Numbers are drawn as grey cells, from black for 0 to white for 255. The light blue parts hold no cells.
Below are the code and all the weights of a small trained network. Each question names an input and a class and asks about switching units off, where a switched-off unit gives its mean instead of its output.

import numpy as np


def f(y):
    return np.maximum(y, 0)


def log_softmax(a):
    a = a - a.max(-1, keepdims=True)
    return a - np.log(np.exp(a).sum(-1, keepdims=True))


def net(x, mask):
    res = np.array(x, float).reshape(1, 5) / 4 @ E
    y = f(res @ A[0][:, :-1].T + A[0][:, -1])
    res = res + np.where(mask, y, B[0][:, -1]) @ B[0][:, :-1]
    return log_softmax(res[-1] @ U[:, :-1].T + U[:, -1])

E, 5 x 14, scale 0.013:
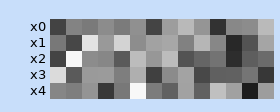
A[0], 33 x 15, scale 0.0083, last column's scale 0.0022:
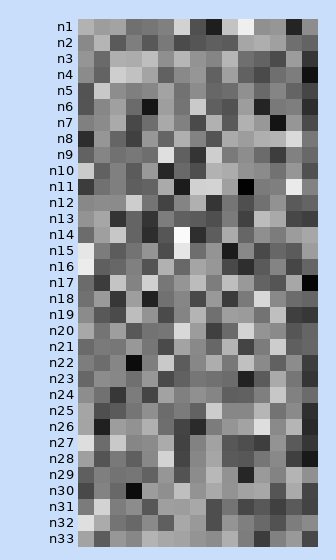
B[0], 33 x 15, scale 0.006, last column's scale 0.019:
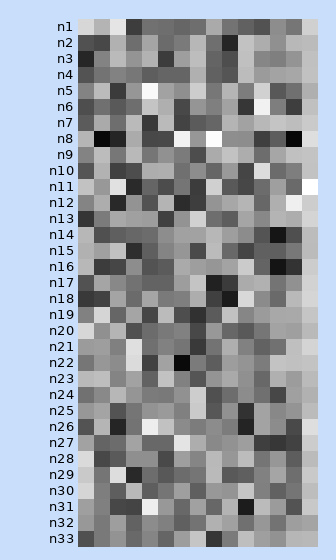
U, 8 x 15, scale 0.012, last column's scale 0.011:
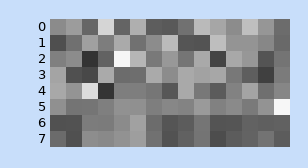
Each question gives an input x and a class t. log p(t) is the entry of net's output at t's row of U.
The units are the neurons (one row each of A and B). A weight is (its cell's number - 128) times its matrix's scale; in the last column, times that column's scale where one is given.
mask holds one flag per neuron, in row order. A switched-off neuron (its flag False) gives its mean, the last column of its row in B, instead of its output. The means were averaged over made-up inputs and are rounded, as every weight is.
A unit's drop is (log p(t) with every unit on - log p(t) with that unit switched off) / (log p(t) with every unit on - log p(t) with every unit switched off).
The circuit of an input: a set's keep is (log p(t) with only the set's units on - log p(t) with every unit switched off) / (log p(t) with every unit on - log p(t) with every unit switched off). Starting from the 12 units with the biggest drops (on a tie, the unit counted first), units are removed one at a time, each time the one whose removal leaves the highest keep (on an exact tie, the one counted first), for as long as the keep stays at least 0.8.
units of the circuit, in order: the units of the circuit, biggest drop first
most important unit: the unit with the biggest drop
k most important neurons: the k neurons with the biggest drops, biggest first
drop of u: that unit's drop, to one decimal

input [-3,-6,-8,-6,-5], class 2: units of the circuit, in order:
[n26]
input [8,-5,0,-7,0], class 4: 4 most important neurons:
[n11, n29, n16, n27]
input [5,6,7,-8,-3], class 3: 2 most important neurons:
[n8, n26]
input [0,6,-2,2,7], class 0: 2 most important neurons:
[n7, n22]
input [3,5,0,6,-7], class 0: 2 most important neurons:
[n12, n8]
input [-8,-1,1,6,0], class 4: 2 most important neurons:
[n15, n1]
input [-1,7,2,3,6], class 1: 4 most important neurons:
[n3, n17, n33, n12]
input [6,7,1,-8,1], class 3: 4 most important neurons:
[n8, n30, n18, n14]
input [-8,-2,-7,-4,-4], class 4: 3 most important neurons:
[n1, n20, n15]
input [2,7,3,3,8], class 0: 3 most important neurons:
[n7, n9, n22]
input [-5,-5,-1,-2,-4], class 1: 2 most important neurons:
[n11, n18]
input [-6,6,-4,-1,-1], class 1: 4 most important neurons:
[n11, n17, n3, n33]
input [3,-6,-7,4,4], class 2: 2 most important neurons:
[n26, n25]
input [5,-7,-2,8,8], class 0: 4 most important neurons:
[n22, n7, n9, n8]
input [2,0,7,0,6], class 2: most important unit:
n31
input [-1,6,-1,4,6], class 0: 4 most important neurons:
[n7, n22, n9, n18]
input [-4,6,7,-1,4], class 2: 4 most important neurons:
[n31, n6, n5, n18]
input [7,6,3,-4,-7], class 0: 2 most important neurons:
[n12, n21]
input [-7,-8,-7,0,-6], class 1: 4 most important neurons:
[n18, n13, n2, n11]
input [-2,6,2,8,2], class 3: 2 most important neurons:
[n27, n16]
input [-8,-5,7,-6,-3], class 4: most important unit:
n1
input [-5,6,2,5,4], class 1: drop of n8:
0.3
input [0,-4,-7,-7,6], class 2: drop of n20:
0.0
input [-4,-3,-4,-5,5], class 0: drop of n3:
0.1
